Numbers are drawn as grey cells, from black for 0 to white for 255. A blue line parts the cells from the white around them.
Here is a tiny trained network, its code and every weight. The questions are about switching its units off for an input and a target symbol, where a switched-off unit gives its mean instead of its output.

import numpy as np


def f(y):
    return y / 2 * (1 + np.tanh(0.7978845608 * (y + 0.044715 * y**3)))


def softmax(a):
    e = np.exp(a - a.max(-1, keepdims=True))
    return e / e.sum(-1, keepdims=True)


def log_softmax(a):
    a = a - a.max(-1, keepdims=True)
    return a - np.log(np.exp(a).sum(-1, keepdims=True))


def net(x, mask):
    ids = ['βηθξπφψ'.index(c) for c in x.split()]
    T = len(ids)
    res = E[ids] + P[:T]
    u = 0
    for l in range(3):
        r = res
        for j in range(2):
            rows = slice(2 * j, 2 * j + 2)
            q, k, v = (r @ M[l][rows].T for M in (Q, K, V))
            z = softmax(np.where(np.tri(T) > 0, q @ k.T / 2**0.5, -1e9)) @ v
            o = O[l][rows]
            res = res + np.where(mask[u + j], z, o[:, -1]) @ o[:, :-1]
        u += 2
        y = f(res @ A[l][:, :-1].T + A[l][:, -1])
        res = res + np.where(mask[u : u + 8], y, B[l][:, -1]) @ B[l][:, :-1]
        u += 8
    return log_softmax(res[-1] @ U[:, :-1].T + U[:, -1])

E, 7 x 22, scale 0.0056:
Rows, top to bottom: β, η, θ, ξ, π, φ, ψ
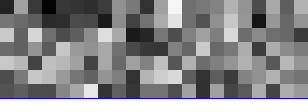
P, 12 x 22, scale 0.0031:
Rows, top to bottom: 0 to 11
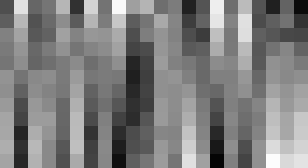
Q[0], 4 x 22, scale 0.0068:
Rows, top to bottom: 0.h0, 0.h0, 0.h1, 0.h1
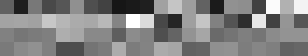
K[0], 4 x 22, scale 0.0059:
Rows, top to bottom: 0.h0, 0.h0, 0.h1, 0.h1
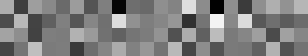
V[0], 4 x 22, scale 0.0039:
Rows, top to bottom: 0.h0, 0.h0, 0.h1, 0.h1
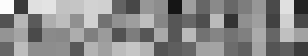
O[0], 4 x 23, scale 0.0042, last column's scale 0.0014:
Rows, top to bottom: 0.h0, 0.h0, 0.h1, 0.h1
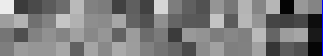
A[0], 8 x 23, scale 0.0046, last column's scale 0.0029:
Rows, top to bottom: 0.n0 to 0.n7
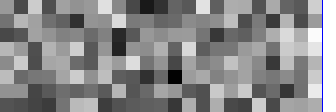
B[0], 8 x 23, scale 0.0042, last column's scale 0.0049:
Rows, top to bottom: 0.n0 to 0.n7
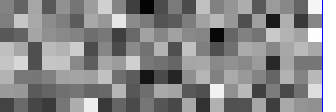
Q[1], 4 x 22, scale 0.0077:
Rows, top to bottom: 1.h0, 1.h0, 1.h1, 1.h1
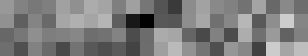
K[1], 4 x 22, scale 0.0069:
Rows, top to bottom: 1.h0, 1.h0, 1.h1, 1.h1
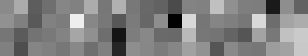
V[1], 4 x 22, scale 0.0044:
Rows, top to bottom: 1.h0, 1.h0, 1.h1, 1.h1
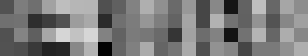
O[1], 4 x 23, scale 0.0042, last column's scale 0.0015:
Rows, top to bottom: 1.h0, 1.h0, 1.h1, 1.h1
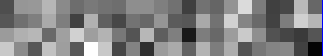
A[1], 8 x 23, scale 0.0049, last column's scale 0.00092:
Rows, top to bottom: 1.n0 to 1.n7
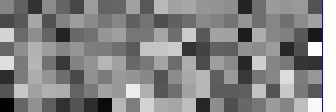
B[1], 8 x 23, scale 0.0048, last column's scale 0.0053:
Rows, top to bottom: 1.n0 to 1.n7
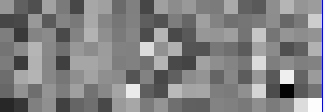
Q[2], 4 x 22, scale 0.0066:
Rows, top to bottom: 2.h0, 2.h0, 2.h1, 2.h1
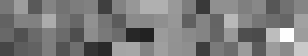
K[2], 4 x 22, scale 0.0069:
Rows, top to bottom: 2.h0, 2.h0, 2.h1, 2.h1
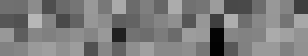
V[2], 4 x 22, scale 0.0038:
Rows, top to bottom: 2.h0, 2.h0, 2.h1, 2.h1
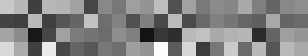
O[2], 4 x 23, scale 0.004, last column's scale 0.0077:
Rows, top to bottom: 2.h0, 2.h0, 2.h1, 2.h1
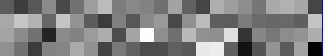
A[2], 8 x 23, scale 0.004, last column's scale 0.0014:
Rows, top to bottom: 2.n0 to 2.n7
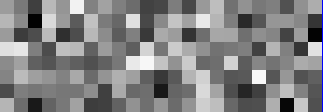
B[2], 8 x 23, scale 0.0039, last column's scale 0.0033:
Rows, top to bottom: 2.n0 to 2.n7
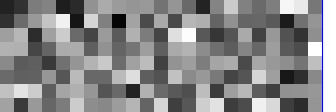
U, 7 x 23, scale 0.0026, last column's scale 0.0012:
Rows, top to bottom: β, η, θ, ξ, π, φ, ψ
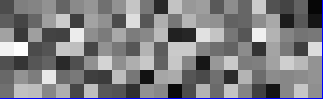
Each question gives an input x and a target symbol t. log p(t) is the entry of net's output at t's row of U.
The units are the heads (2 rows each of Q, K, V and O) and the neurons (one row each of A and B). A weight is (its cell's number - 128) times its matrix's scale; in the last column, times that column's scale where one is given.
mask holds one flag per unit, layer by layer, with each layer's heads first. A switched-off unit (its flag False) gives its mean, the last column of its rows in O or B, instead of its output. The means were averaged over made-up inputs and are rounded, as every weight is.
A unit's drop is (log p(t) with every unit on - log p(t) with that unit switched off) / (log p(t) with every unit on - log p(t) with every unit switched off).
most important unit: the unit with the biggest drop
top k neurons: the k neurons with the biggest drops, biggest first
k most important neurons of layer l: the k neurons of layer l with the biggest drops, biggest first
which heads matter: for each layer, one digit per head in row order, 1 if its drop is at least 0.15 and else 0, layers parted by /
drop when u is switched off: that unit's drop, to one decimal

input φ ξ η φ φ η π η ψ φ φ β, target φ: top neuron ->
0.n2
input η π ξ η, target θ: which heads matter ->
00 / 01 / 01
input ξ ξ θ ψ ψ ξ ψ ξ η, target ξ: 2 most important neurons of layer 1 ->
1.n7, 1.n1
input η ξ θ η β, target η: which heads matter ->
11 / 11 / 01
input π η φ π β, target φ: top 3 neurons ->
1.n3, 0.n5, 0.n6
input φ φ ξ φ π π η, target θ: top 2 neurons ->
0.n3, 2.n7
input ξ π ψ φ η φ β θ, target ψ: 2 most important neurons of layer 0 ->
0.n7, 0.n0
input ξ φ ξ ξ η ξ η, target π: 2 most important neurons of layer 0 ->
0.n0, 0.n5
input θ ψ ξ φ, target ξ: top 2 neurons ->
0.n7, 2.n3
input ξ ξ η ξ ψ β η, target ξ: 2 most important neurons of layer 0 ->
0.n7, 0.n6
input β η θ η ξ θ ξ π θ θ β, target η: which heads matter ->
10 / 01 / 01
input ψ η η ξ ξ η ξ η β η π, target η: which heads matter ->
00 / 01 / 01
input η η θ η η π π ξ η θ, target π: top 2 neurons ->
0.n3, 0.n4
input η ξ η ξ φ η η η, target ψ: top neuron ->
2.n6
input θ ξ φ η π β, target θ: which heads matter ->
00 / 00 / 01
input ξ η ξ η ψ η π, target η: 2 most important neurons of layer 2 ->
2.n1, 2.n7
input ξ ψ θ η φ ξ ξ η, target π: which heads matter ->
11 / 01 / 01
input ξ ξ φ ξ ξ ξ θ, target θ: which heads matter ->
00 / 10 / 00
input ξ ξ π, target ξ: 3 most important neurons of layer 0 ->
0.n0, 0.n3, 0.n4
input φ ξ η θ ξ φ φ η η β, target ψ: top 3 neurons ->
1.n5, 2.n6, 1.n0
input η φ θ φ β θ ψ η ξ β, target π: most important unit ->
0.h0
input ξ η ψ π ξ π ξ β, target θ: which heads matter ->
00 / 01 / 01
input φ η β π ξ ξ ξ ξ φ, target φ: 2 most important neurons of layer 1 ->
1.n7, 1.n3
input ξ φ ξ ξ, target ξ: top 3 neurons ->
1.n7, 2.n3, 0.n0
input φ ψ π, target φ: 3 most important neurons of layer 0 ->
0.n4, 0.n0, 0.n3
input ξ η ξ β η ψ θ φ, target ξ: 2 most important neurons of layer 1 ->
1.n7, 1.n3
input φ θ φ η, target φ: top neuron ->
1.n3
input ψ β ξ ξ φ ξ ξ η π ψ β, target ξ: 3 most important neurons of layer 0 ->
0.n7, 0.n5, 0.n0
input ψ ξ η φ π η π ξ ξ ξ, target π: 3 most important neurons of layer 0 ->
0.n3, 0.n4, 0.n0
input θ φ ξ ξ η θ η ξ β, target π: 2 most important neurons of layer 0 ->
0.n0, 0.n5
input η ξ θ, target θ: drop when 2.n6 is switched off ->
0.0
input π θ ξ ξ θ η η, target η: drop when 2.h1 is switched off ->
0.4
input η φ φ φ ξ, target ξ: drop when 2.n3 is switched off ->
0.2
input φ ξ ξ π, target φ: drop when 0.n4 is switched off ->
0.4
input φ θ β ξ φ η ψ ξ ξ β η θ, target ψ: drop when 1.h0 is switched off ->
0.6
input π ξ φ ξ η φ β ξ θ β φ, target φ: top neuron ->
0.n2
